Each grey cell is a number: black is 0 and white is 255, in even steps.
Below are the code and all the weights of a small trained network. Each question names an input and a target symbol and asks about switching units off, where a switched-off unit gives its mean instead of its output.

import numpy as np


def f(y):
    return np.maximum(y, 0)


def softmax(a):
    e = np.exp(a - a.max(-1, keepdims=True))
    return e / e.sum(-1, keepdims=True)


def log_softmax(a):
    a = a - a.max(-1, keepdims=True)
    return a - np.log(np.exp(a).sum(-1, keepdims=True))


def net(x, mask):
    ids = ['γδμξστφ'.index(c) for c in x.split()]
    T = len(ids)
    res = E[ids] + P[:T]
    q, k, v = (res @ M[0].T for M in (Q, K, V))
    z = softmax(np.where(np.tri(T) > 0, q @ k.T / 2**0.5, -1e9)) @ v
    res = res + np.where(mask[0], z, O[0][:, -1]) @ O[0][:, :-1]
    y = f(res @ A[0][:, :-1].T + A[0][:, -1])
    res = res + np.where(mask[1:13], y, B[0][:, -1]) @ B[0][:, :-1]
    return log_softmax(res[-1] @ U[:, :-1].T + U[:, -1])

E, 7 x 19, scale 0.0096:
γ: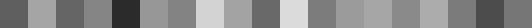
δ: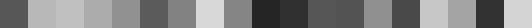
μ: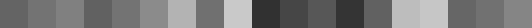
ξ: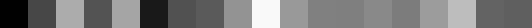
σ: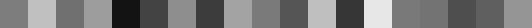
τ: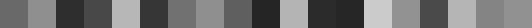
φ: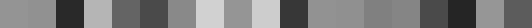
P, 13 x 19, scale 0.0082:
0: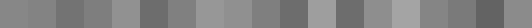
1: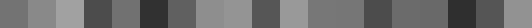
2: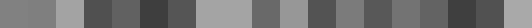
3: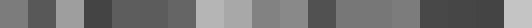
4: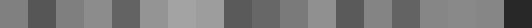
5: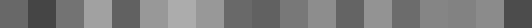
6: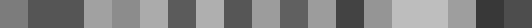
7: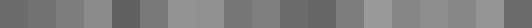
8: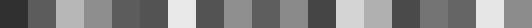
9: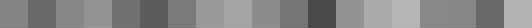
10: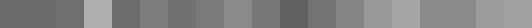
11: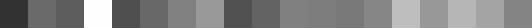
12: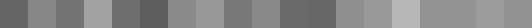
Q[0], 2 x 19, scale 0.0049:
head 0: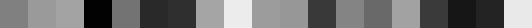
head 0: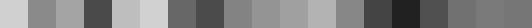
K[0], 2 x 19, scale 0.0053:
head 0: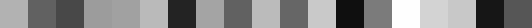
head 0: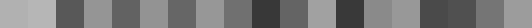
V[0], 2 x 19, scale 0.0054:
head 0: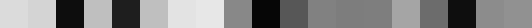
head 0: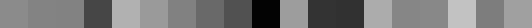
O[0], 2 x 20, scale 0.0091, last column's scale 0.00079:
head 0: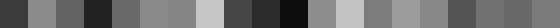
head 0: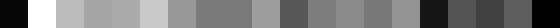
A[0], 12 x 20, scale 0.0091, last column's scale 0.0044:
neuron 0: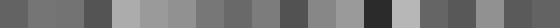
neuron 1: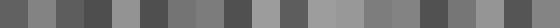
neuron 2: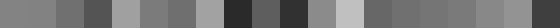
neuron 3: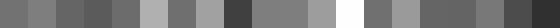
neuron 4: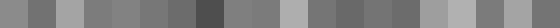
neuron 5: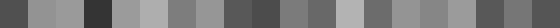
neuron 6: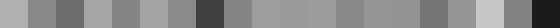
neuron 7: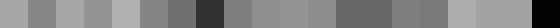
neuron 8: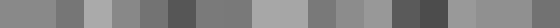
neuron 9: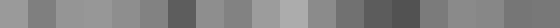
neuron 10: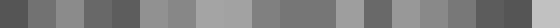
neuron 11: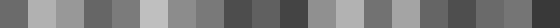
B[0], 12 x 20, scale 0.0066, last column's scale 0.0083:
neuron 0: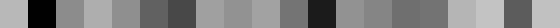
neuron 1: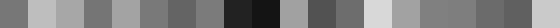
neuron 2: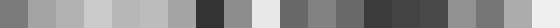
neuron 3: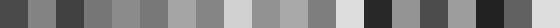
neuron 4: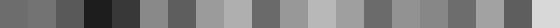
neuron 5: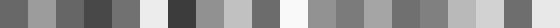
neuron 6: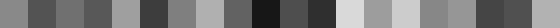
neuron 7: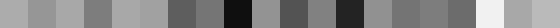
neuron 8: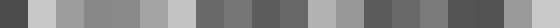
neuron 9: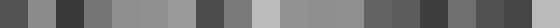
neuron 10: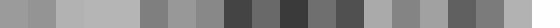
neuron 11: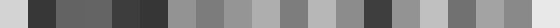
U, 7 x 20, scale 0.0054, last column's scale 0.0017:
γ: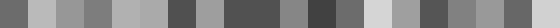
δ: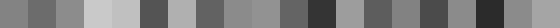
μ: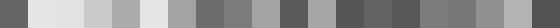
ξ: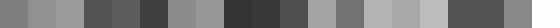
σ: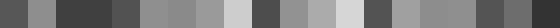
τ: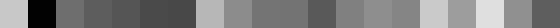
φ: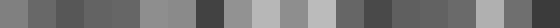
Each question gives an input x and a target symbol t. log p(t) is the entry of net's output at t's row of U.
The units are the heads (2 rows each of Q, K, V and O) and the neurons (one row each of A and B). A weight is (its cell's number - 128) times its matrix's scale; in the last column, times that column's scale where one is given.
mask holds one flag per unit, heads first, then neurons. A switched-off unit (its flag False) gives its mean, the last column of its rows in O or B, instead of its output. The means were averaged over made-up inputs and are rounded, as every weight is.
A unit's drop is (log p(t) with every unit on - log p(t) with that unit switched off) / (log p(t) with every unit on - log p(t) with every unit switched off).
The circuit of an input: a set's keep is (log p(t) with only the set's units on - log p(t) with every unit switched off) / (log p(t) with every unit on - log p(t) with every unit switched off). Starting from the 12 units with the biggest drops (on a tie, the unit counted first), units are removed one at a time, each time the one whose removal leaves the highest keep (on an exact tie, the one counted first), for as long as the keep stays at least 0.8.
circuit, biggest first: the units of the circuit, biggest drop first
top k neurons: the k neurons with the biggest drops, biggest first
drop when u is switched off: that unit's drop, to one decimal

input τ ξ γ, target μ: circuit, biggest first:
[head 0]
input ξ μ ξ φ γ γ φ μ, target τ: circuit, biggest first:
[head 0; neuron 2]
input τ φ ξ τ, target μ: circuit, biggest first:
[head 0; neuron 8]
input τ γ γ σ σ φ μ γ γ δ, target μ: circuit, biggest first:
[head 0; neuron 2; neuron 6]
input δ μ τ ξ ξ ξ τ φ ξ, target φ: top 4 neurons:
[neuron 4; neuron 7; neuron 9; neuron 10]
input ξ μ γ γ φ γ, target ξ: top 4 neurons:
[neuron 2; neuron 5; neuron 0; neuron 3]
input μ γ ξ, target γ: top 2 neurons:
[neuron 11; neuron 1]
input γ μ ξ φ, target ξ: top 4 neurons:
[neuron 2; neuron 5; neuron 0; neuron 3]
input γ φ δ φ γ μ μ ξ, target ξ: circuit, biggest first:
[neuron 2; neuron 5]
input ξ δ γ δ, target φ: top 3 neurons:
[neuron 4; neuron 9; neuron 10]
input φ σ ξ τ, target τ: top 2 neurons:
[neuron 3; neuron 2]
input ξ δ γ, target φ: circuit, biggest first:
[head 0; neuron 9]
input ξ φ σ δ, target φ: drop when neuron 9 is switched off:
0.4
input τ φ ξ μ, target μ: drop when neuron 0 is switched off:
0.2
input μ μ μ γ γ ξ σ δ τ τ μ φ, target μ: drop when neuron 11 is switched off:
0.2
